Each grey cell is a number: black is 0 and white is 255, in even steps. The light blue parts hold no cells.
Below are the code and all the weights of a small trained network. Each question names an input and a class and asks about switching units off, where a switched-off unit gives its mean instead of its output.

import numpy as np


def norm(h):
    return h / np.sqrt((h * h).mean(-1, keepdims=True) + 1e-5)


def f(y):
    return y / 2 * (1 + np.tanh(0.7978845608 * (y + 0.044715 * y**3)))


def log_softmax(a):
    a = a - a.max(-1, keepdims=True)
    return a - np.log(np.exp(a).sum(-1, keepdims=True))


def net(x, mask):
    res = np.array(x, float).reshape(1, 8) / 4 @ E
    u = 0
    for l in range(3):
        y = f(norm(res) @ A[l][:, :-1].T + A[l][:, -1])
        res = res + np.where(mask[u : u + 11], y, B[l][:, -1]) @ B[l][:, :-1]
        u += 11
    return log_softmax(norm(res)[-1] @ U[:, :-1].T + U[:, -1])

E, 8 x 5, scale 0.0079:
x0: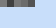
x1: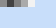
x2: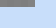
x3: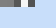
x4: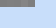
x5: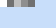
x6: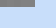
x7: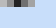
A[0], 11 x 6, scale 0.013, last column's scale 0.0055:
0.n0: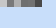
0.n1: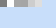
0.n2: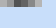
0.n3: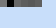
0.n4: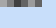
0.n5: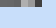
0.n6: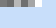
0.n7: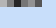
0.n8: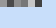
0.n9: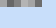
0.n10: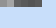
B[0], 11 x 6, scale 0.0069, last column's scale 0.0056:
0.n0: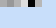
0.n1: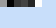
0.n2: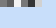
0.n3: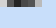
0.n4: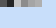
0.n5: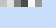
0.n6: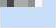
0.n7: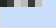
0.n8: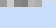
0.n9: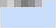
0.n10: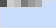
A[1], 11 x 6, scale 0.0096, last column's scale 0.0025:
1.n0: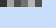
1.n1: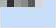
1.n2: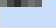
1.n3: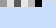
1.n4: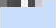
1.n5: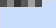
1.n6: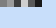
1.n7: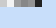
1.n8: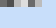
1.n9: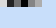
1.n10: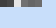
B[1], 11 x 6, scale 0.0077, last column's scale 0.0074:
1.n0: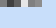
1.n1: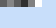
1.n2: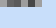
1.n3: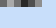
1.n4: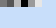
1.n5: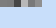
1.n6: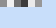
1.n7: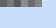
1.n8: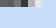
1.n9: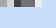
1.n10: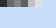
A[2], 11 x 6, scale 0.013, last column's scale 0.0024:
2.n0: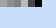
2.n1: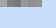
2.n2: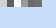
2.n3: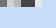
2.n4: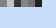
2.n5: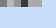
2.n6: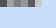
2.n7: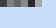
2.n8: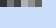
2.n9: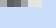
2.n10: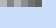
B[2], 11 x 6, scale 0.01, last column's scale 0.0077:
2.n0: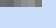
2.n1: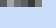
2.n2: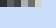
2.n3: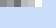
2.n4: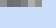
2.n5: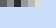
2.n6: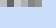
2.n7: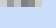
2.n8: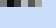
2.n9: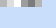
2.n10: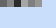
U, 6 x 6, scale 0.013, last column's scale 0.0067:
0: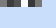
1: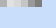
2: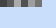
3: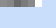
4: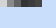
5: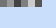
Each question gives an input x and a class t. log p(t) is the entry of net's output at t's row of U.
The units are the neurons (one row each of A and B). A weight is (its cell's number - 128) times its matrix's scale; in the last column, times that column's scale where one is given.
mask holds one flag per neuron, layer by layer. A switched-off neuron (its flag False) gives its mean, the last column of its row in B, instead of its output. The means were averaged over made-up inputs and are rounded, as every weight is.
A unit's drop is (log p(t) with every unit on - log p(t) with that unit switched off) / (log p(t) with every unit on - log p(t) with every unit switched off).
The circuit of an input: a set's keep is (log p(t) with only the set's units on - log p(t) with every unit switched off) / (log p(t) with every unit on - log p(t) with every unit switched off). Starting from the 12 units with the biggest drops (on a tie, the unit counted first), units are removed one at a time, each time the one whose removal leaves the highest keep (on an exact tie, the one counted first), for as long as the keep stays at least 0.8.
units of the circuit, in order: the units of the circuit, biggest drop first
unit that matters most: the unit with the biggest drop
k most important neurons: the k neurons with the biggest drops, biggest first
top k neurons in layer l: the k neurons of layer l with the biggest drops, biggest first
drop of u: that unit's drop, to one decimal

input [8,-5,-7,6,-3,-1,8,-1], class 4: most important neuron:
[0.n3]
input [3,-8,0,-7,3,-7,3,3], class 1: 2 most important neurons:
[2.n7, 1.n8]
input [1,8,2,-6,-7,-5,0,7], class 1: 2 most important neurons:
[2.n9, 0.n8]
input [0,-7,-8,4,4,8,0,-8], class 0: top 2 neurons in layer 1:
[1.n9, 1.n3]
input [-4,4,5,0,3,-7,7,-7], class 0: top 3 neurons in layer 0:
[0.n2, 0.n0, 0.n7]
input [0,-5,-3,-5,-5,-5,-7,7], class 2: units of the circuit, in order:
[0.n2, 0.n4, 0.n7]
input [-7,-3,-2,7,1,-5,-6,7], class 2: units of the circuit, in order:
[1.n4, 0.n7]
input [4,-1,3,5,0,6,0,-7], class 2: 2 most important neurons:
[1.n8, 1.n4]
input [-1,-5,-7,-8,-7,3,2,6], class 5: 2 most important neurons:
[2.n3, 2.n5]
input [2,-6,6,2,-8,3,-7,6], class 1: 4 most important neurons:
[0.n10, 0.n6, 0.n1, 2.n3]
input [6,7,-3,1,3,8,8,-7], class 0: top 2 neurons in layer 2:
[2.n2, 2.n10]
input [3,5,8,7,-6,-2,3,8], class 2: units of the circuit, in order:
[0.n7, 1.n4]
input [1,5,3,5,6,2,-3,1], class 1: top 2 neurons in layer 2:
[2.n9, 2.n2]
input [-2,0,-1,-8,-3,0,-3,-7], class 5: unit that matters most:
1.n9
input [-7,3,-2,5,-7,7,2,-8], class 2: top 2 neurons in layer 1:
[1.n8, 1.n4]
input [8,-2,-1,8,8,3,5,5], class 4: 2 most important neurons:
[0.n3, 1.n10]
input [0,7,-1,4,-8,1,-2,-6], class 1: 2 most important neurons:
[2.n9, 0.n5]
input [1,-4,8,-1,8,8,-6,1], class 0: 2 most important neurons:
[2.n2, 0.n0]
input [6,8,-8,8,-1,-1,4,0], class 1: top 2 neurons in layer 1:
[1.n1, 1.n9]
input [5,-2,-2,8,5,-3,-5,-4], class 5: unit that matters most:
1.n6
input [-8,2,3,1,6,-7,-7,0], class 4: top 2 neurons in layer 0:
[0.n1, 0.n10]
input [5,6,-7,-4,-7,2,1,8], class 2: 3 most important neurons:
[0.n7, 0.n4, 0.n2]
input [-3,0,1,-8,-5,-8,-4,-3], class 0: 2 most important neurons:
[2.n8, 1.n4]
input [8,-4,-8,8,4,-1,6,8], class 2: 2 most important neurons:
[1.n4, 0.n7]
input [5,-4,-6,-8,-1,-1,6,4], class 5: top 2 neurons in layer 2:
[2.n5, 2.n3]
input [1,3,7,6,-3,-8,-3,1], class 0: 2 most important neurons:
[2.n8, 1.n0]
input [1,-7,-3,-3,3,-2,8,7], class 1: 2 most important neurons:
[1.n4, 0.n6]
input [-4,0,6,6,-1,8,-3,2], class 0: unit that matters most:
2.n2
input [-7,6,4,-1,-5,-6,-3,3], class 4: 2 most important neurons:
[0.n1, 1.n9]
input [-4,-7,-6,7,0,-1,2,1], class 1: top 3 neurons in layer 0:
[0.n6, 0.n10, 0.n4]
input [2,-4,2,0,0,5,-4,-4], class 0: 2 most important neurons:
[0.n0, 2.n2]
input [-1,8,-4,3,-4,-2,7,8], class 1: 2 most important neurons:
[2.n9, 0.n5]
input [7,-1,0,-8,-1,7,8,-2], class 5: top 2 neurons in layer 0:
[0.n1, 0.n7]
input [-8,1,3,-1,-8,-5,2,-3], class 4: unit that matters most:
0.n1
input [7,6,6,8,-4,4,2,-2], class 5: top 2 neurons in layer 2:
[2.n5, 2.n7]
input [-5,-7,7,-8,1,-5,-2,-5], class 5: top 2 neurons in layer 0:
[0.n0, 0.n7]
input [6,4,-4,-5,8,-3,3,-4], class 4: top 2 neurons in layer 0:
[0.n3, 0.n2]
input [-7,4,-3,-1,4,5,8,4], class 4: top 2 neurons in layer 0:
[0.n1, 0.n10]
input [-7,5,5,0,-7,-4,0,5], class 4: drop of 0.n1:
1.3
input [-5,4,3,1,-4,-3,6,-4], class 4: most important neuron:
[0.n1]
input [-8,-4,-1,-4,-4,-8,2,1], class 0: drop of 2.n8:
0.2
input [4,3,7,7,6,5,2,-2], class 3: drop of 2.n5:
-0.1
